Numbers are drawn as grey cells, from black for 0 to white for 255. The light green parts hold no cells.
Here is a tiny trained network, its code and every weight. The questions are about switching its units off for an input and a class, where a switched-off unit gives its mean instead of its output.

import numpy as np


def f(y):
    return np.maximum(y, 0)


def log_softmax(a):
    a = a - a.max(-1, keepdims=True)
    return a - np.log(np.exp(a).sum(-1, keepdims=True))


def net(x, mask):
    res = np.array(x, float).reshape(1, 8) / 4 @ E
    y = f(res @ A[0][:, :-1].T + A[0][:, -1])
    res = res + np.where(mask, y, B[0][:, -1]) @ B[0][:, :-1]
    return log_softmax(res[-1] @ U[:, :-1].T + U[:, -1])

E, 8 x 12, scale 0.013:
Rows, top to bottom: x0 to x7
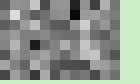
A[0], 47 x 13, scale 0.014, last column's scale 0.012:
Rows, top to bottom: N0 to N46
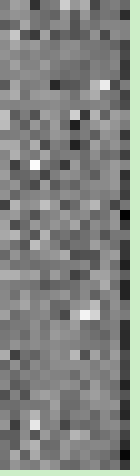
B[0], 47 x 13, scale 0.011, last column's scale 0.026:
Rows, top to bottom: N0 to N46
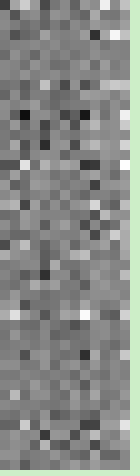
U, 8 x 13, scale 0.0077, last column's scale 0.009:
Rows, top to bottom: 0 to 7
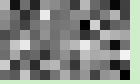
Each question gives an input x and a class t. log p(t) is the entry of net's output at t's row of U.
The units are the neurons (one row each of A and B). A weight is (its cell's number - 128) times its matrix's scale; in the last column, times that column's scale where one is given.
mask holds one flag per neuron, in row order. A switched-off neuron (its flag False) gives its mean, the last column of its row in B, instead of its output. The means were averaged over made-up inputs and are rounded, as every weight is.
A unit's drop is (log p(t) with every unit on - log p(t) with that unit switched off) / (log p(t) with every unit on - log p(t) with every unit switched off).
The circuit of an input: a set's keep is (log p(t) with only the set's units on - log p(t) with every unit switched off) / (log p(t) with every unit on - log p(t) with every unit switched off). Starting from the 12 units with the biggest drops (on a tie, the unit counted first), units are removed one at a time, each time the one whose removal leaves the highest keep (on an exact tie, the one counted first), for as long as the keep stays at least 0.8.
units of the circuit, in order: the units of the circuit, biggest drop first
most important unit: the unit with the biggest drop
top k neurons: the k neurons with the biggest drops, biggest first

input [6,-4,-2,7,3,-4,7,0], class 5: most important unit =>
N14
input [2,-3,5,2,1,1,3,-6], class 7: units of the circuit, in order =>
(N31; N11; N16)
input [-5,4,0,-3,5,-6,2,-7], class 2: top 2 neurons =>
(N11; N0)
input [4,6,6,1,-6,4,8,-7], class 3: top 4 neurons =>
(N16; N42; N8; N41)
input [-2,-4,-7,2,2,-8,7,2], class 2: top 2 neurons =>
(N11; N35)
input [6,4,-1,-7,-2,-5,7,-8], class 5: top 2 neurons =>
(N14; N12)
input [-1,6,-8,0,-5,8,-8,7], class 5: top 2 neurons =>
(N0; N16)
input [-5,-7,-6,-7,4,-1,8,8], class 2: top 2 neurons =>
(N11; N35)
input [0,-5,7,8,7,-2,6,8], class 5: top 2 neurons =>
(N16; N42)
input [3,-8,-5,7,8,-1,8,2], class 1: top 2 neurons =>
(N16; N42)
